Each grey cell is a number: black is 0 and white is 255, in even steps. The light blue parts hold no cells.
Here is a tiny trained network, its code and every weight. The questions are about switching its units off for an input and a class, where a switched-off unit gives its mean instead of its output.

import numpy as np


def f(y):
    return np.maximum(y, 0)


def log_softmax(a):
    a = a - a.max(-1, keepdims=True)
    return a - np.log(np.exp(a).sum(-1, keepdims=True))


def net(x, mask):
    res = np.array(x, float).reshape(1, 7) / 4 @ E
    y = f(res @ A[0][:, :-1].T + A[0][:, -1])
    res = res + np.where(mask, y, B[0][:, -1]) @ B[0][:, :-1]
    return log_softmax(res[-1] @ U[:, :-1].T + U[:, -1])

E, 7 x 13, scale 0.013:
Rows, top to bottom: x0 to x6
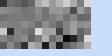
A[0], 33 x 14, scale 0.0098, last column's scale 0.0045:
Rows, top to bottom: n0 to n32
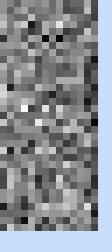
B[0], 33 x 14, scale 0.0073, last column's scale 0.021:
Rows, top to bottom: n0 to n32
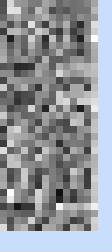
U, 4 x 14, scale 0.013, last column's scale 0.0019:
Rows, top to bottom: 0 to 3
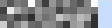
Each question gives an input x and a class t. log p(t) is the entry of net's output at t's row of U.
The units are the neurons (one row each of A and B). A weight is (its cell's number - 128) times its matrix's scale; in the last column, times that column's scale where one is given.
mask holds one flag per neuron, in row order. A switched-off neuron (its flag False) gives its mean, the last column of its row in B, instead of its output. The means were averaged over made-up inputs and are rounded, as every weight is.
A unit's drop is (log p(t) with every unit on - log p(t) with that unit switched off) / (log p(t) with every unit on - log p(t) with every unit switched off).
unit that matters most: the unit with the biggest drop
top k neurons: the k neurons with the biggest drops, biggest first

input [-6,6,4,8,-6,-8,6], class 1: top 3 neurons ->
[n27; n28; n18]
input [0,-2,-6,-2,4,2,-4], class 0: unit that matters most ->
n15
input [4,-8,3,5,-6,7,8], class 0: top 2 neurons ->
[n5; n31]
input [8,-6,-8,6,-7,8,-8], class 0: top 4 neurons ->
[n15; n3; n6; n27]
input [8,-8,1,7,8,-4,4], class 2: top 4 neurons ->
[n29; n32; n25; n26]
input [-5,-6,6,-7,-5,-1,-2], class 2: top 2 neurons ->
[n14; n13]
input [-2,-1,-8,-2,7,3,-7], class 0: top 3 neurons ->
[n15; n3; n32]
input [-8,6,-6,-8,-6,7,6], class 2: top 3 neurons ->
[n14; n13; n9]
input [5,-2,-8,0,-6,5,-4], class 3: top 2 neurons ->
[n25; n32]
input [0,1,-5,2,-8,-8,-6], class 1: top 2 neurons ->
[n27; n18]
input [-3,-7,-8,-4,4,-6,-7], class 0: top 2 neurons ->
[n15; n3]
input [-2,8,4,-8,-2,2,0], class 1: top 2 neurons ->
[n29; n21]
